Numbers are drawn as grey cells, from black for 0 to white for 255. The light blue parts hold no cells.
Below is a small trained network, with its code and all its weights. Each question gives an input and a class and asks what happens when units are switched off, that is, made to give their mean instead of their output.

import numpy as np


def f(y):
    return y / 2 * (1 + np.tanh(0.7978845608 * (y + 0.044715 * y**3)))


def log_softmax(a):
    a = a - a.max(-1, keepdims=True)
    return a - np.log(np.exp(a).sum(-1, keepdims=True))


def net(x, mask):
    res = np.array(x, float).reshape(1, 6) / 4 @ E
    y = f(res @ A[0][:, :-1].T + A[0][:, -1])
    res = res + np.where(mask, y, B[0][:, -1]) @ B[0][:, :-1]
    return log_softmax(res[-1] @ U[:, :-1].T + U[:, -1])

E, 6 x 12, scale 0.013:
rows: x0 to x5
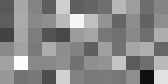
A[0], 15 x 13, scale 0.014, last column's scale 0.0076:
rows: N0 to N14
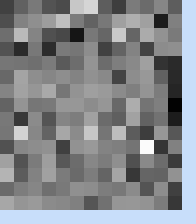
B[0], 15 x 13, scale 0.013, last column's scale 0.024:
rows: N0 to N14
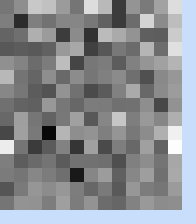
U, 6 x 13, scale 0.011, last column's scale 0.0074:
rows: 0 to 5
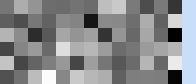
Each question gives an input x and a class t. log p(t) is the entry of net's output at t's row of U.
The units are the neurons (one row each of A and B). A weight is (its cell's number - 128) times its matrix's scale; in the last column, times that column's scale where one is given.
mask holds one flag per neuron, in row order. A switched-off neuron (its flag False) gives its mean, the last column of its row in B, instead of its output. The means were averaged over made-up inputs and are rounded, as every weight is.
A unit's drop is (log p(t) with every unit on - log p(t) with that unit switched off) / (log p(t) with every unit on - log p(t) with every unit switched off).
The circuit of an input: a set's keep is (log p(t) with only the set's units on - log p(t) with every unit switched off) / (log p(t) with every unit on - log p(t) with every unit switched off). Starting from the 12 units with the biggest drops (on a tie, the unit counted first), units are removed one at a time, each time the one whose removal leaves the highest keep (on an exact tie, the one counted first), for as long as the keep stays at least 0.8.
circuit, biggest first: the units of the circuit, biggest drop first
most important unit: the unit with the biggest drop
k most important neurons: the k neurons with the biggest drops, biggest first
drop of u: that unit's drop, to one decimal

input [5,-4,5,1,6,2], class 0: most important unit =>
N2
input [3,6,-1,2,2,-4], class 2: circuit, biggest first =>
(N0 N2)
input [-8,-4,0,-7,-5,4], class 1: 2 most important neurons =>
(N3 N10)
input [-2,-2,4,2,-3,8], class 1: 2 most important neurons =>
(N3 N9)
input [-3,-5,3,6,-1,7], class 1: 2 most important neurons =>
(N10 N0)
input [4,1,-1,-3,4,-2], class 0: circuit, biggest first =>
(N3 N2 N1)
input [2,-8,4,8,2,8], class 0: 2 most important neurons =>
(N1 N3)
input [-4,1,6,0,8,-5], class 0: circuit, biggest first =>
(N2 N3)
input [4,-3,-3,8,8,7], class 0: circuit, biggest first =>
(N2 N3)
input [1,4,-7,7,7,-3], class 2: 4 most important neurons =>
(N0 N6 N2 N12)
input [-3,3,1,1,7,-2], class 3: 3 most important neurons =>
(N10 N9 N3)
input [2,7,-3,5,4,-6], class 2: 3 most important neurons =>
(N0 N6 N12)
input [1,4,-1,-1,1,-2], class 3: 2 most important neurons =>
(N10 N3)
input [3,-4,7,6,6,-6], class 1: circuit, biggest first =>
(N2)
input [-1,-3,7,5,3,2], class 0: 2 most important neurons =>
(N3 N1)
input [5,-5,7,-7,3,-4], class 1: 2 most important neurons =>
(N0 N3)
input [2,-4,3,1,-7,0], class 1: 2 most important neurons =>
(N3 N8)
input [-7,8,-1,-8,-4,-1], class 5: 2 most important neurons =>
(N0 N9)
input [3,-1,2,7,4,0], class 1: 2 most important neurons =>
(N0 N2)
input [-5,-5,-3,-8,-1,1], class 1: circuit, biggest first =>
(N10)
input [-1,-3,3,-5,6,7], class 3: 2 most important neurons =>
(N9 N10)
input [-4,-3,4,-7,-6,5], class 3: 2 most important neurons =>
(N0 N2)
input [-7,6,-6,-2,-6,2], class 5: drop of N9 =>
0.3
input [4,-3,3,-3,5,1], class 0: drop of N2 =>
0.3
